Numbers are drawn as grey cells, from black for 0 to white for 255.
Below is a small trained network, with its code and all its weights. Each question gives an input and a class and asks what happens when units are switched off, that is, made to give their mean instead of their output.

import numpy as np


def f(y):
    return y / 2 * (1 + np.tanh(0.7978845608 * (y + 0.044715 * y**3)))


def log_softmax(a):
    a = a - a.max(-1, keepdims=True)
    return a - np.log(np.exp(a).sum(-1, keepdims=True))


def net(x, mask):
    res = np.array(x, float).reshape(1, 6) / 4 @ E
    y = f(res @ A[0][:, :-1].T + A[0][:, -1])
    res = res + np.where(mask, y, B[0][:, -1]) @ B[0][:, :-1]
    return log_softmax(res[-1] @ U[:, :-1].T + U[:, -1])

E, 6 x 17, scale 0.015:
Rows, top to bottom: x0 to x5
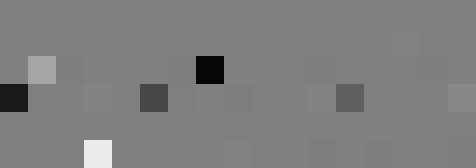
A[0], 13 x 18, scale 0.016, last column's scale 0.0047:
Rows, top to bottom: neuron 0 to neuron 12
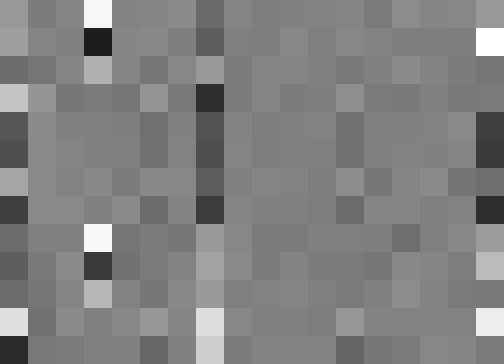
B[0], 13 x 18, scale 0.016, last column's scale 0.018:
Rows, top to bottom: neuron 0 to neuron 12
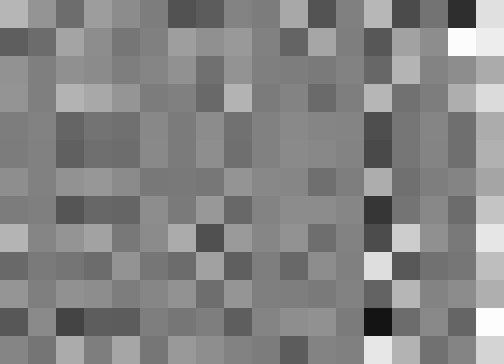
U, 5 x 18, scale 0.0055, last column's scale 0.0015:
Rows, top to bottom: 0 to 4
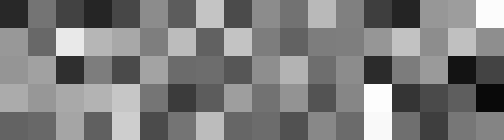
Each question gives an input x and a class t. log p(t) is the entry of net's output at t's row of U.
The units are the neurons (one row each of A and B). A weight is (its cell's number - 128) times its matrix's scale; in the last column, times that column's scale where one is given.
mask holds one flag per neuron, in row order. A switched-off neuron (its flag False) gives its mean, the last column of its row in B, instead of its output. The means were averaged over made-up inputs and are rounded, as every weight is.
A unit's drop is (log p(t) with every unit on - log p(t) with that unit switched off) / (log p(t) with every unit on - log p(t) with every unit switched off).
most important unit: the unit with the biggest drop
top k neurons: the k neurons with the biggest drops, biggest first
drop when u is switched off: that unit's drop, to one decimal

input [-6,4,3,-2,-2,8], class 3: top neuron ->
(neuron 0)
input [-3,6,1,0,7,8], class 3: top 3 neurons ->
(neuron 0; neuron 11; neuron 1)
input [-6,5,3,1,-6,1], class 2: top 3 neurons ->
(neuron 12; neuron 1; neuron 9)
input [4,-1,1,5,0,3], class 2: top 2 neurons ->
(neuron 1; neuron 3)
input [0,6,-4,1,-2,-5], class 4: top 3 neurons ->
(neuron 12; neuron 9; neuron 7)
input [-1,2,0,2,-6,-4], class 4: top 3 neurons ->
(neuron 11; neuron 8; neuron 9)
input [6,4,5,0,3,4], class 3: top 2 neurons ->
(neuron 11; neuron 3)
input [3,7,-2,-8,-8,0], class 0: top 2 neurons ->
(neuron 11; neuron 8)
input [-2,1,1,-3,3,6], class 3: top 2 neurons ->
(neuron 0; neuron 7)
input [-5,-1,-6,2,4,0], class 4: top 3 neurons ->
(neuron 12; neuron 1; neuron 9)
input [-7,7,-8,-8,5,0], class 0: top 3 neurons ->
(neuron 8; neuron 0; neuron 11)
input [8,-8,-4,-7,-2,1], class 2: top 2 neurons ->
(neuron 1; neuron 9)
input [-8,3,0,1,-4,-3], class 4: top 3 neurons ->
(neuron 11; neuron 8; neuron 7)
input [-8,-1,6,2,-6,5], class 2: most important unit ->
neuron 7
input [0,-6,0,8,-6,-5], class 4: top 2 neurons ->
(neuron 12; neuron 11)
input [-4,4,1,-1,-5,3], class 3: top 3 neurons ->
(neuron 11; neuron 1; neuron 7)
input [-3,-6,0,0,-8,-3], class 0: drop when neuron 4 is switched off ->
-0.1
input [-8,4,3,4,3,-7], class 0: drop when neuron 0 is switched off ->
0.0
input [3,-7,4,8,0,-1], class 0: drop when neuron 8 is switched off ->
0.1
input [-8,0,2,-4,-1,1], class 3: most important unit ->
neuron 8
